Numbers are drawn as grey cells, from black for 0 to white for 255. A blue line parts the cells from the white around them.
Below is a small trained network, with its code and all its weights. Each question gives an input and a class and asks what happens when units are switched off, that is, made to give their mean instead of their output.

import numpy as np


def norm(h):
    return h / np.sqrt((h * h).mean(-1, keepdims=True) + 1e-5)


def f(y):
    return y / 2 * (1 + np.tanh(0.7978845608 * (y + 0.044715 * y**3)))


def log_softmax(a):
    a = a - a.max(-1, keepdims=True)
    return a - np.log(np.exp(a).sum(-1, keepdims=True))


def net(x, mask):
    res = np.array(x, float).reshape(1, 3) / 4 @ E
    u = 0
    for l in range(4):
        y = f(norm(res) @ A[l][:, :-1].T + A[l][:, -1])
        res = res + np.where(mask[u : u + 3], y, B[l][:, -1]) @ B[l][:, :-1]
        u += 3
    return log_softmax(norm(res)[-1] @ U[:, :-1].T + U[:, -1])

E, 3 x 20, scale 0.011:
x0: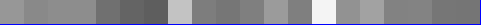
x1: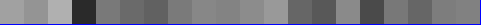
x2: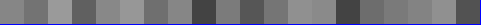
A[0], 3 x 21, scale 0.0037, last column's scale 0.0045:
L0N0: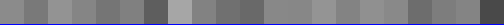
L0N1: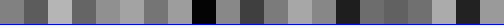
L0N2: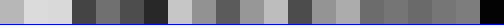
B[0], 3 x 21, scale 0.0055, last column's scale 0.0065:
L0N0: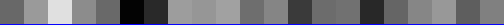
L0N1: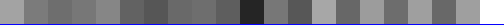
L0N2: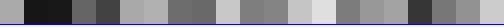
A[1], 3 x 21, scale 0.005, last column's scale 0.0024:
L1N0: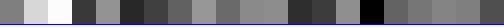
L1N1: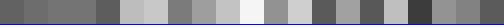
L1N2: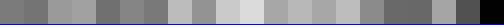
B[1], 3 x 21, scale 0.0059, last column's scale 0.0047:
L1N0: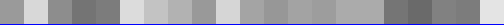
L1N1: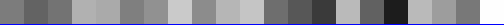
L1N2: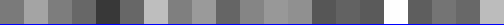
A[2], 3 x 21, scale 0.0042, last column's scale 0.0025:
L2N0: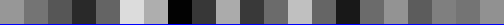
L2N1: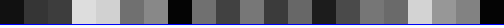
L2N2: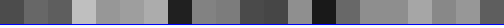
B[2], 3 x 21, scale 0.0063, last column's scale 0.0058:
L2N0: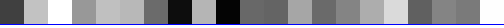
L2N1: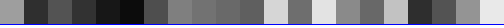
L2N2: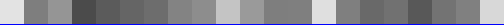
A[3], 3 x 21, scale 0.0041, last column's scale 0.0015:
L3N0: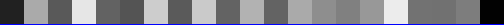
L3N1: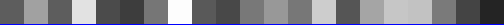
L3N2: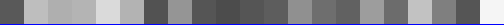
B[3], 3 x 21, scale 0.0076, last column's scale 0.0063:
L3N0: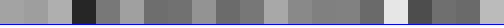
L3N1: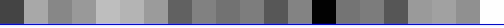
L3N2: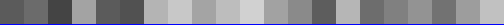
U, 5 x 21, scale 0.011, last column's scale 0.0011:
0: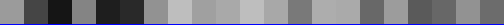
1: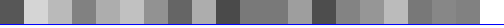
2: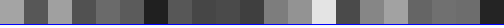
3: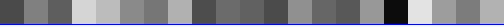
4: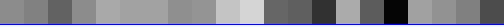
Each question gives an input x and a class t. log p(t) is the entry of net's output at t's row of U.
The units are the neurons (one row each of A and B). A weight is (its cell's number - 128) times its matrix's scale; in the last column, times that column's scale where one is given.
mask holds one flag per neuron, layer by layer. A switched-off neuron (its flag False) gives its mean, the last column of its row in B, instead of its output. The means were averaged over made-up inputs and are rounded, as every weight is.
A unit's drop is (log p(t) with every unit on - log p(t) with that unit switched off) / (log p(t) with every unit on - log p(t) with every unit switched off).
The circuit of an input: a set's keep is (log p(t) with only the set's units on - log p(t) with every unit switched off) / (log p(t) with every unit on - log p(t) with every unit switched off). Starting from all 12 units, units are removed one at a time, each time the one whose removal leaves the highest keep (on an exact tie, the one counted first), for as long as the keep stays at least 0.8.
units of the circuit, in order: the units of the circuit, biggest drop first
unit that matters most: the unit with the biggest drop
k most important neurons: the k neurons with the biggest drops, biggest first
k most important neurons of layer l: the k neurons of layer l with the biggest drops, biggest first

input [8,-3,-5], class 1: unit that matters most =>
L3N1
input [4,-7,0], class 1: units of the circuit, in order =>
[L3N0, L3N1]
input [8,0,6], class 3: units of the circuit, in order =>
[L3N1, L2N1]
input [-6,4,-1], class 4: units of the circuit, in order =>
[L0N1, L1N1]
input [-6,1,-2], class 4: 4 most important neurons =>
[L0N2, L1N0, L0N1, L1N1]
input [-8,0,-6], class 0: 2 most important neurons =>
[L2N1, L3N1]
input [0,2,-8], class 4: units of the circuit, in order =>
[L1N1, L0N1]
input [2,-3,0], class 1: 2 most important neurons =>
[L0N1, L3N0]
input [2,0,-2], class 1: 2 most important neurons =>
[L1N2, L2N2]
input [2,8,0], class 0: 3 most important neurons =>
[L0N1, L1N1, L0N2]
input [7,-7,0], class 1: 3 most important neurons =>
[L0N1, L3N0, L1N2]
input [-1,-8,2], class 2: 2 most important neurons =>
[L1N1, L2N1]
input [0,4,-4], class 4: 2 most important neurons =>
[L1N1, L2N1]
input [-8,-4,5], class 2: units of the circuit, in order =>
[L2N1]
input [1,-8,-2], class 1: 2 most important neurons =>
[L3N1, L3N0]
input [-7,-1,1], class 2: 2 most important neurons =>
[L2N1, L2N0]
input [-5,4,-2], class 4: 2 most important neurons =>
[L0N1, L1N1]
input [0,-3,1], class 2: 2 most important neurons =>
[L1N0, L1N1]
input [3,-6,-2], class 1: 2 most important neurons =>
[L3N0, L0N1]
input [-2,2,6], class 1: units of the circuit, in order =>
[L2N0]
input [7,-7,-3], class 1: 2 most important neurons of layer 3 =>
[L3N0, L3N1]
